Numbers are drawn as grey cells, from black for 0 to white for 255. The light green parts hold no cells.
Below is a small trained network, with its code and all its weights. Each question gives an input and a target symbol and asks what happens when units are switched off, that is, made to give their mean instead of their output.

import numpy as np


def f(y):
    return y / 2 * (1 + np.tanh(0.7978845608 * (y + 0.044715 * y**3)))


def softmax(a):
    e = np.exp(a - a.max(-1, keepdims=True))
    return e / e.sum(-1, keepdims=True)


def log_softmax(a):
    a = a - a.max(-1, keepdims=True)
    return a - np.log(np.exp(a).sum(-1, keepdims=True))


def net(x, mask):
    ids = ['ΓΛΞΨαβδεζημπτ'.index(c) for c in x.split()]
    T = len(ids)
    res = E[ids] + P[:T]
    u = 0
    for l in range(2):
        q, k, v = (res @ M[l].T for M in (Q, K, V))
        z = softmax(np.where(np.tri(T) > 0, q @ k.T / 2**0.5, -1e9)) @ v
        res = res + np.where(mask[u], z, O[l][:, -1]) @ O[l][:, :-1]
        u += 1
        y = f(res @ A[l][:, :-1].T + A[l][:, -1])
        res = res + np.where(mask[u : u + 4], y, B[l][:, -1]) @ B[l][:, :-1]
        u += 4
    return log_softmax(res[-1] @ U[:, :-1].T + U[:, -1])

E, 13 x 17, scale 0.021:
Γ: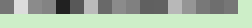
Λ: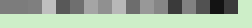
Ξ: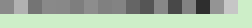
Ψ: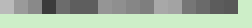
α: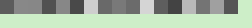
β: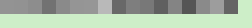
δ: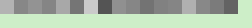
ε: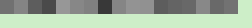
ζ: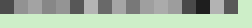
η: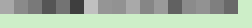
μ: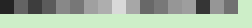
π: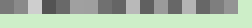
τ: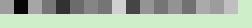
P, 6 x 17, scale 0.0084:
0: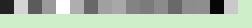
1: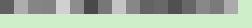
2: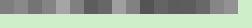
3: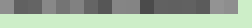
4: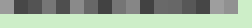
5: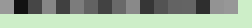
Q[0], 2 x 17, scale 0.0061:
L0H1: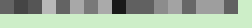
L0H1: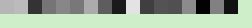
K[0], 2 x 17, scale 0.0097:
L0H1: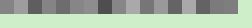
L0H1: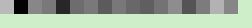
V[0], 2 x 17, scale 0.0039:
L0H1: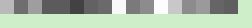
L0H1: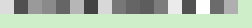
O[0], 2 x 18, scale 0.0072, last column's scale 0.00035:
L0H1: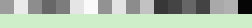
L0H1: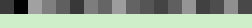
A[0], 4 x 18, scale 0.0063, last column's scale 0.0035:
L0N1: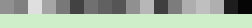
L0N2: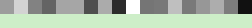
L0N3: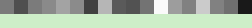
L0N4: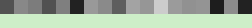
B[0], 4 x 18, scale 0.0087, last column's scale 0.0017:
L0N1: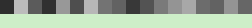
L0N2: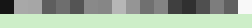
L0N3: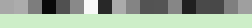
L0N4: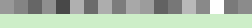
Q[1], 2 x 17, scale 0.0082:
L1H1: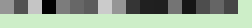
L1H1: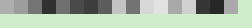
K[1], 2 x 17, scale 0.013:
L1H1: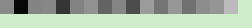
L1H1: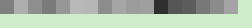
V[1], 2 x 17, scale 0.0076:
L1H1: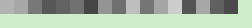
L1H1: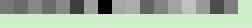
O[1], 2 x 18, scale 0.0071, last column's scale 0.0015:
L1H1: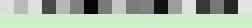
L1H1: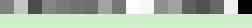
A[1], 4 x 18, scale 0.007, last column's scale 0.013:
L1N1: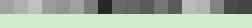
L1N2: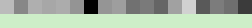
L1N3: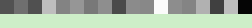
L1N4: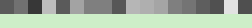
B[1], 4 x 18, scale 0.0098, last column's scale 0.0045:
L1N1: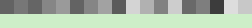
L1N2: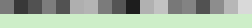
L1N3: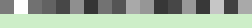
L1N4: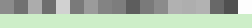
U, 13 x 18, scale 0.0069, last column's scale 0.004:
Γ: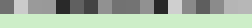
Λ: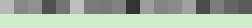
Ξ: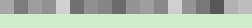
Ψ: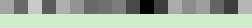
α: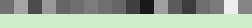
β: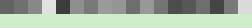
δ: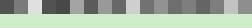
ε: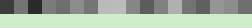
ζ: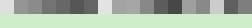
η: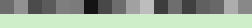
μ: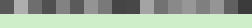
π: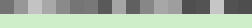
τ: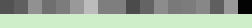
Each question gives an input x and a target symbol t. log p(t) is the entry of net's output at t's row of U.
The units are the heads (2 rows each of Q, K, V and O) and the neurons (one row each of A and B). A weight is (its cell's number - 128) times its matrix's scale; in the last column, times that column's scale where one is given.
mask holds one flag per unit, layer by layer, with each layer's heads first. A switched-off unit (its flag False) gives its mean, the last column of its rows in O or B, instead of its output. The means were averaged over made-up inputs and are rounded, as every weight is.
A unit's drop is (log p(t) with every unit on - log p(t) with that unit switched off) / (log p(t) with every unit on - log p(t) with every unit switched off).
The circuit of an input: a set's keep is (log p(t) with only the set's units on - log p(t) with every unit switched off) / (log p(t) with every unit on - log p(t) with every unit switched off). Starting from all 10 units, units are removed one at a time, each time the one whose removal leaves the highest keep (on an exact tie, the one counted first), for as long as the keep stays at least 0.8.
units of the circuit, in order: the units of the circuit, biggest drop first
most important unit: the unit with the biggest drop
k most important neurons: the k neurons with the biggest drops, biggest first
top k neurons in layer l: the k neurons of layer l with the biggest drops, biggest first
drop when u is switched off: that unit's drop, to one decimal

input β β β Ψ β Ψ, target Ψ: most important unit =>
L1H1
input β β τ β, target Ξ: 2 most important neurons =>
L1N4; L0N3
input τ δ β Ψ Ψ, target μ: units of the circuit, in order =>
L1H1; L1N4; L1N3; L0H1
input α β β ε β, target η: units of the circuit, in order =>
L1H1; L0H1; L0N2
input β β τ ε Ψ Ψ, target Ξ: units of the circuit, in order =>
L1H1; L1N4; L0H1; L0N3
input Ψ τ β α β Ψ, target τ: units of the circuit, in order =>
L1H1; L0H1; L1N4
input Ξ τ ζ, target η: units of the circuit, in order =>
L0H1; L1H1; L0N3
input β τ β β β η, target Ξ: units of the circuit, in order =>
L0H1; L1H1; L1N4; L0N3
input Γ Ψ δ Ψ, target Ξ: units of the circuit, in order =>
L1H1; L1N4
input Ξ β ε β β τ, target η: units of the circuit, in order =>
L0H1; L1H1; L0N3
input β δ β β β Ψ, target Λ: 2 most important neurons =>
L1N2; L0N2
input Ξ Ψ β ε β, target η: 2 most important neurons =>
L0N2; L1N4
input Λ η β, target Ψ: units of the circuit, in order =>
L0H1; L1H1
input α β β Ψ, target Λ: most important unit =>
L0H1
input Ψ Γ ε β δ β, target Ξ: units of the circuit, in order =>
L1H1; L1N4; L0H1
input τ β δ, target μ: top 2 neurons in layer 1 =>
L1N3; L1N4
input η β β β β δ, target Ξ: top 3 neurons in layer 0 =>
L0N2; L0N3; L0N4
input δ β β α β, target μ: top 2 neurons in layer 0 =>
L0N1; L0N2
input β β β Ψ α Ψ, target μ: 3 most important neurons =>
L1N4; L1N3; L0N1
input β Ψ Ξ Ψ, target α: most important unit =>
L1H1
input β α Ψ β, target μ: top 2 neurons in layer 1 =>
L1N4; L1N3
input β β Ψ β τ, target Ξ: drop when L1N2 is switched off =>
0.0
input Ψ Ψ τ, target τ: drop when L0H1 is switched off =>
0.6
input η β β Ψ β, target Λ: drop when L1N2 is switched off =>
0.9
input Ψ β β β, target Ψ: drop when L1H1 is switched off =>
0.2
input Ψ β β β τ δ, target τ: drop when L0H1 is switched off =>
1.2
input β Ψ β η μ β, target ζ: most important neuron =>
L0N2
